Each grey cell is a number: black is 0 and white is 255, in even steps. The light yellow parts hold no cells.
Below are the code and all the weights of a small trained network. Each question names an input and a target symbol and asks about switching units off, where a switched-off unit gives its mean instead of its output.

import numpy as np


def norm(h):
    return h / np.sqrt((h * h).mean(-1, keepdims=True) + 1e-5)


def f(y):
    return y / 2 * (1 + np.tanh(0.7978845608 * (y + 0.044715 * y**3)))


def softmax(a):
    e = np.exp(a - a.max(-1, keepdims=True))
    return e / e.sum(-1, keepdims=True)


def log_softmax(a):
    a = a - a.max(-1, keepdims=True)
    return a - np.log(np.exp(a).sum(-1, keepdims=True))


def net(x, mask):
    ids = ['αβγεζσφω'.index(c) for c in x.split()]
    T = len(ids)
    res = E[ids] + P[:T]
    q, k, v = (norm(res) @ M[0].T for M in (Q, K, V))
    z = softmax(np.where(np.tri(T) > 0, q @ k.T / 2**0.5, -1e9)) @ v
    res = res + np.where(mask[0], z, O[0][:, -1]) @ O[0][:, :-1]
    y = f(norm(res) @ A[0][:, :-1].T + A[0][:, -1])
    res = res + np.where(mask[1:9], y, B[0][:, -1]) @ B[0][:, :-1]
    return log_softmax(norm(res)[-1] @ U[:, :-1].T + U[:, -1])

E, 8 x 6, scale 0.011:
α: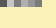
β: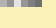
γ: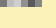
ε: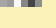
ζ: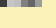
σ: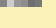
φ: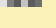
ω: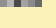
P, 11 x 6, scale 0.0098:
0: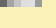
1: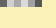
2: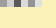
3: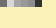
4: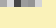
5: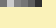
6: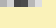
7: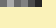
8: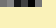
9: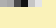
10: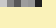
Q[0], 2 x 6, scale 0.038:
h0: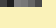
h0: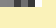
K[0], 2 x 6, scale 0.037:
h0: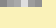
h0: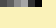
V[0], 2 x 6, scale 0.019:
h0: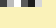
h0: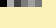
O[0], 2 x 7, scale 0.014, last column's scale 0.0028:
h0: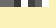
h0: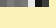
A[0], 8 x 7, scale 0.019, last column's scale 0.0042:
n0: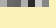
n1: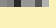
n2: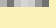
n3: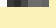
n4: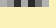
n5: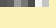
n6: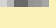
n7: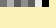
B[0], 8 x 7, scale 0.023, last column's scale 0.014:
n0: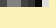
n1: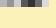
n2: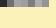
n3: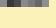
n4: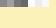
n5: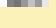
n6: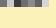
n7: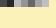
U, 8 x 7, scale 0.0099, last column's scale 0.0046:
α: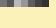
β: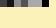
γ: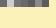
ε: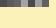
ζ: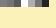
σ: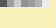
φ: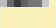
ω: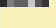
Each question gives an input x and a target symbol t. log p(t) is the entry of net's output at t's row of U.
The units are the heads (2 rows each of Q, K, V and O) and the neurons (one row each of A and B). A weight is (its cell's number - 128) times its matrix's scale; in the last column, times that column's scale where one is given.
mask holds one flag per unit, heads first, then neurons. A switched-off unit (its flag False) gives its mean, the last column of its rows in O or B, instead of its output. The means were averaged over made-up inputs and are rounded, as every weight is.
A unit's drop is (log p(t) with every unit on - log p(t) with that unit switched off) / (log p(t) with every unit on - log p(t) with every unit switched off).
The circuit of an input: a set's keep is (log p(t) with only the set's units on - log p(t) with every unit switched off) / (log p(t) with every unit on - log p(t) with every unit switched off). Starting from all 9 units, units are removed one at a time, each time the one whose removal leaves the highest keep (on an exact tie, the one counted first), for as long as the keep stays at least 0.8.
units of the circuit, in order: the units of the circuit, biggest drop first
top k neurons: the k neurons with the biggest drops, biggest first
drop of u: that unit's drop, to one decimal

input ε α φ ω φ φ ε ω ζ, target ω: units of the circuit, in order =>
(h0 n1)
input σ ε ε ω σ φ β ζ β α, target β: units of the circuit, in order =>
(n7)
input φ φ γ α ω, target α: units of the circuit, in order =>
(h0 n4 n1)
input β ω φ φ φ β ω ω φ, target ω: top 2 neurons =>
(n5 n1)
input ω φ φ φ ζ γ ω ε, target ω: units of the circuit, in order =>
(n1 n5)
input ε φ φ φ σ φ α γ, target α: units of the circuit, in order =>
(h0 n4)
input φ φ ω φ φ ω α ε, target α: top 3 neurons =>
(n4 n6 n5)
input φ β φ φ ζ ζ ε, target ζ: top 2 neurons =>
(n4 n6)
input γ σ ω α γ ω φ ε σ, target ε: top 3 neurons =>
(n0 n7 n6)
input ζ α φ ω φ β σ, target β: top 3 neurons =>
(n7 n4 n0)
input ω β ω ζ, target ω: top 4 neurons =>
(n1 n5 n4 n7)
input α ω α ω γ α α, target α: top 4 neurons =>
(n4 n1 n6 n5)
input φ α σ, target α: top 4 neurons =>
(n4 n1 n6 n5)
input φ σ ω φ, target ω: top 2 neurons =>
(n1 n5)
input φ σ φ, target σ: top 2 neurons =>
(n4 n1)
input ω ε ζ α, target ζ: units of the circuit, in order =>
(h0)
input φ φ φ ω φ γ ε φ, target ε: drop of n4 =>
0.1
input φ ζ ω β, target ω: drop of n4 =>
0.2
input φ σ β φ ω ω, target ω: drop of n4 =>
0.1
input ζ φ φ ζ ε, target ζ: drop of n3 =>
-0.1
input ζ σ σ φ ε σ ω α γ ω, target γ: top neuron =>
(n1)
